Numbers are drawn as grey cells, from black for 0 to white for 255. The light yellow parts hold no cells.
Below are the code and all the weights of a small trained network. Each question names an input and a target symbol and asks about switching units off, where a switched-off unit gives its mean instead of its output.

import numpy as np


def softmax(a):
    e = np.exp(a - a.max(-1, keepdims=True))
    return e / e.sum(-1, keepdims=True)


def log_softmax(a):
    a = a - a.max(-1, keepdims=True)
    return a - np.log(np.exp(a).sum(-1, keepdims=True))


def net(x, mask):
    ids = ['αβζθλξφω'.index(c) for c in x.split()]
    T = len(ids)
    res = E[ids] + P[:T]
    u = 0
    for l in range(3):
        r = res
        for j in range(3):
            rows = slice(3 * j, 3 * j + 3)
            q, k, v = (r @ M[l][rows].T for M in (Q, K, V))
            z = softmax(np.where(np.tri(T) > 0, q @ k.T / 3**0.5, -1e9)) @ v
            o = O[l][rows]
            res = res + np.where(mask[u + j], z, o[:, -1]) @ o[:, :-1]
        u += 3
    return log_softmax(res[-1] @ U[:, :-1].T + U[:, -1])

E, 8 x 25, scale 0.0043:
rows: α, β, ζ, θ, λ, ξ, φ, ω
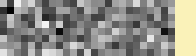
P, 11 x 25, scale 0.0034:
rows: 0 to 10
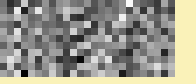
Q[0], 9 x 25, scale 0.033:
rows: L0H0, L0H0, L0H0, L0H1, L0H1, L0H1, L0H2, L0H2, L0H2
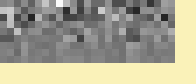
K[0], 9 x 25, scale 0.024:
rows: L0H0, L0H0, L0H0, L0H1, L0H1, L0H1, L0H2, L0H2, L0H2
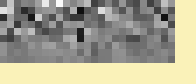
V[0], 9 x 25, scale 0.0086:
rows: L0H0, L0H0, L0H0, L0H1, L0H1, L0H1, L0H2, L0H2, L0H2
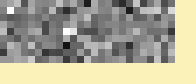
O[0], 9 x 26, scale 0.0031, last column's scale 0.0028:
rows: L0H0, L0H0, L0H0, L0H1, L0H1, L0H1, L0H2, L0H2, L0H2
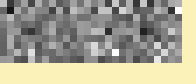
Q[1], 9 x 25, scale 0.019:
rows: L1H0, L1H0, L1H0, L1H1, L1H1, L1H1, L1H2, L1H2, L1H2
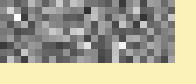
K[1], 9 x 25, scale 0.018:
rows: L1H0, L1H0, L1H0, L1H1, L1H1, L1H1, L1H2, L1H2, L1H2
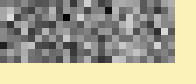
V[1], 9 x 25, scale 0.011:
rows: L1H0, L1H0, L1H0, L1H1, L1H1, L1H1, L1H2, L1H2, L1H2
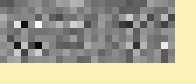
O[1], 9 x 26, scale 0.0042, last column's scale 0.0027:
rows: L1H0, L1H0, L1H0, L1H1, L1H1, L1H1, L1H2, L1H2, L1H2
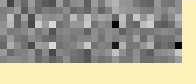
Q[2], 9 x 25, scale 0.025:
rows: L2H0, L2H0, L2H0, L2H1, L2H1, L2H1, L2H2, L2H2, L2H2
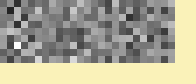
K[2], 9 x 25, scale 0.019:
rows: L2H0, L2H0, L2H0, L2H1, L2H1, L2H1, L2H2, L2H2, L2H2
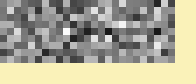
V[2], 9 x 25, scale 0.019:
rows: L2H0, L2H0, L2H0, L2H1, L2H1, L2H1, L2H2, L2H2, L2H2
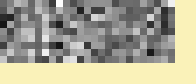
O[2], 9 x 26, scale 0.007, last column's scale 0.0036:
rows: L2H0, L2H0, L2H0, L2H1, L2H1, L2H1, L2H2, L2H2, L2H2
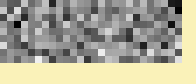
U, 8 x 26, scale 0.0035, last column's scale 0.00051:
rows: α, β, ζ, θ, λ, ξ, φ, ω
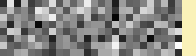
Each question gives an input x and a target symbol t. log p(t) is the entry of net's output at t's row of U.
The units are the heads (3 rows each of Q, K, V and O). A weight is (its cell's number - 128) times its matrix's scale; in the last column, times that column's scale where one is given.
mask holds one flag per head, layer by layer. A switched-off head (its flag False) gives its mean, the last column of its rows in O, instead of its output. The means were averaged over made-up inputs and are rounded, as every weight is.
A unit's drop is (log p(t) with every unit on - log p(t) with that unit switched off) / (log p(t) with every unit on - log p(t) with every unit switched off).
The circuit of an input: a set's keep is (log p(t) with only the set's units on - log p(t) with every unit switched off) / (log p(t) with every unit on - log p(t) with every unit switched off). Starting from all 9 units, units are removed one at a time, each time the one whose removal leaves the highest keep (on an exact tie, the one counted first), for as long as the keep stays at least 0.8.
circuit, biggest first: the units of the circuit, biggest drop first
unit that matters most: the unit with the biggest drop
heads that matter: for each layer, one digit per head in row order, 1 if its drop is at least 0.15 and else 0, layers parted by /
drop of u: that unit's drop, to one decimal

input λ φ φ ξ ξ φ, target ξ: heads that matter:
000 / 000 / 001
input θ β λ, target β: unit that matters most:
L2H0
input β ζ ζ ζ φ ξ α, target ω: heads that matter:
100 / 000 / 011
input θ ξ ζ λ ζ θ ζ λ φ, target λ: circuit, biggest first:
(L2H0 L0H0)
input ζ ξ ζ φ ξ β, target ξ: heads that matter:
000 / 000 / 001
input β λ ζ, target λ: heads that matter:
000 / 000 / 100
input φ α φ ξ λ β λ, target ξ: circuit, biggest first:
(L2H2 L0H0 L1H1)
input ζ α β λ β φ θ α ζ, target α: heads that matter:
100 / 000 / 100
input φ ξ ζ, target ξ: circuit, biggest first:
(L2H2 L0H0)
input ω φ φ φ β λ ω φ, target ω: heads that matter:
100 / 000 / 001
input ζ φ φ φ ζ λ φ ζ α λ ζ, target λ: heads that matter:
001 / 000 / 100
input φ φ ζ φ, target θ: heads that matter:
100 / 000 / 010
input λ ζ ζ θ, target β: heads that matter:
100 / 000 / 100
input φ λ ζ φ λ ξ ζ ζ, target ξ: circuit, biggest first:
(L2H2)
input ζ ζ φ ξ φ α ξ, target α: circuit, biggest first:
(L0H0 L2H0 L2H1)
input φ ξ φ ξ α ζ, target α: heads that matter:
000 / 000 / 100
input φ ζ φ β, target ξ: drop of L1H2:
0.0
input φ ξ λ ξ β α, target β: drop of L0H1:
0.1
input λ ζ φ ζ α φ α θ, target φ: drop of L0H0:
0.1
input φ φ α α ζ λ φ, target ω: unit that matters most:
L2H1
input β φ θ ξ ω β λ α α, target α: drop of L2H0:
0.4
